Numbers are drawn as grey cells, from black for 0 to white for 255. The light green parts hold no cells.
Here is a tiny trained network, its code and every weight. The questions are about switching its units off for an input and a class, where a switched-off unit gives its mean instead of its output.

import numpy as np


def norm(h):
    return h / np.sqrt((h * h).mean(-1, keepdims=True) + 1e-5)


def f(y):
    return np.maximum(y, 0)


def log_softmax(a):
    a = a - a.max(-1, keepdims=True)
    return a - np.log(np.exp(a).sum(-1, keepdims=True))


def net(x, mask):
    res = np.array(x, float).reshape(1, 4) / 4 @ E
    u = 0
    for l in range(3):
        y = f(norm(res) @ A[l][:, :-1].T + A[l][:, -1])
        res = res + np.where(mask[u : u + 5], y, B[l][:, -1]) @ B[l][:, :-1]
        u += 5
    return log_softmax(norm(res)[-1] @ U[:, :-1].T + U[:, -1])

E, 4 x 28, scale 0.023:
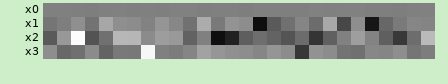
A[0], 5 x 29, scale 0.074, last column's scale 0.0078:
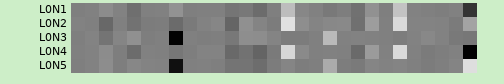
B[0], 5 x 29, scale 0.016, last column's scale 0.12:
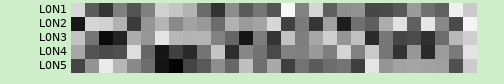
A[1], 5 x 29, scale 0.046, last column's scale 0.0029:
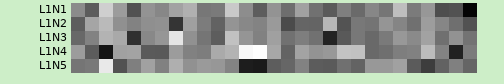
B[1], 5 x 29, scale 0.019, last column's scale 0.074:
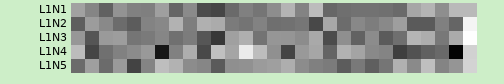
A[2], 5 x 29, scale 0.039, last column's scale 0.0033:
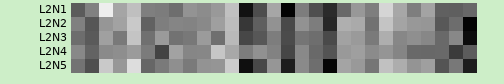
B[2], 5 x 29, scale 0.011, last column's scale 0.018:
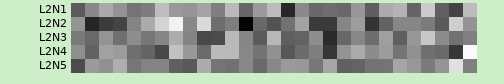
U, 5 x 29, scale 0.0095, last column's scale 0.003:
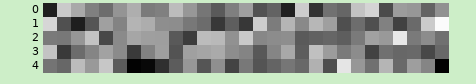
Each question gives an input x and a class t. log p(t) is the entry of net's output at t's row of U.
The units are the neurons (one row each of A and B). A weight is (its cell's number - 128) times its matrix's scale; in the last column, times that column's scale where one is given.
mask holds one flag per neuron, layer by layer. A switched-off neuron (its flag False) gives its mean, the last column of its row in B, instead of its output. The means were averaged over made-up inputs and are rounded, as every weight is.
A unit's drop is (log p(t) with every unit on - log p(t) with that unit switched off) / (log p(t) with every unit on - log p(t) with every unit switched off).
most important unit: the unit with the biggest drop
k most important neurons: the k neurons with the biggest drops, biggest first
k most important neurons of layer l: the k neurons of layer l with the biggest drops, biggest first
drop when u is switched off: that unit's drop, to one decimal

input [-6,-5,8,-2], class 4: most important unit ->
L0N3
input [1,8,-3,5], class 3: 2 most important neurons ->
[L0N2, L0N3]
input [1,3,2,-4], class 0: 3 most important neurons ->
[L0N4, L0N5, L0N1]
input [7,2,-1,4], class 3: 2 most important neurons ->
[L0N2, L0N3]
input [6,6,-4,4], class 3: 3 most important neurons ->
[L0N2, L0N3, L0N1]
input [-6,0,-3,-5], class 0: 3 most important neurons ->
[L0N5, L0N1, L0N4]
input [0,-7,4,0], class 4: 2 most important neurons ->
[L0N4, L0N3]
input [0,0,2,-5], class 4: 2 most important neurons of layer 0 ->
[L0N5, L0N2]
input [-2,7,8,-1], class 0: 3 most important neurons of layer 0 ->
[L0N4, L0N1, L0N2]
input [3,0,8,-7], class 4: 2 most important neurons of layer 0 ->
[L0N2, L0N5]
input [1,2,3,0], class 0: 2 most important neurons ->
[L0N4, L0N1]
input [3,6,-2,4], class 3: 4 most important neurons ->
[L0N2, L0N3, L0N1, L0N5]
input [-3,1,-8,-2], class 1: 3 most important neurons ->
[L0N3, L0N5, L0N2]
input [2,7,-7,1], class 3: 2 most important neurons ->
[L0N1, L0N2]
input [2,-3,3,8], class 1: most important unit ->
L0N1
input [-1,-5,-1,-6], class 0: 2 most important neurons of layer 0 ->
[L0N2, L0N5]
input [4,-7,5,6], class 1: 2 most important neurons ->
[L0N1, L0N4]
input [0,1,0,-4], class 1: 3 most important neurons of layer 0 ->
[L0N3, L0N2, L0N4]
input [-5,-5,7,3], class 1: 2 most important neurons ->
[L0N1, L0N5]
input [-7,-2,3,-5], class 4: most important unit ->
L0N5
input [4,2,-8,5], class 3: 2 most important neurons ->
[L0N2, L1N4]
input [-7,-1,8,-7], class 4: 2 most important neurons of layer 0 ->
[L0N2, L0N5]
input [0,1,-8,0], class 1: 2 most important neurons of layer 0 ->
[L0N5, L0N2]
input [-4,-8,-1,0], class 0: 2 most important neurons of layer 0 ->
[L0N2, L0N4]
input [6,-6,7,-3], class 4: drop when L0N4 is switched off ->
0.4
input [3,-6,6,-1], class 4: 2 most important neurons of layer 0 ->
[L0N4, L0N3]
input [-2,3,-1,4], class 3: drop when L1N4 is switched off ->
0.5
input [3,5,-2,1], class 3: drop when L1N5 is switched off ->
0.0
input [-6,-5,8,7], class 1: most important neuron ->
[L0N1]
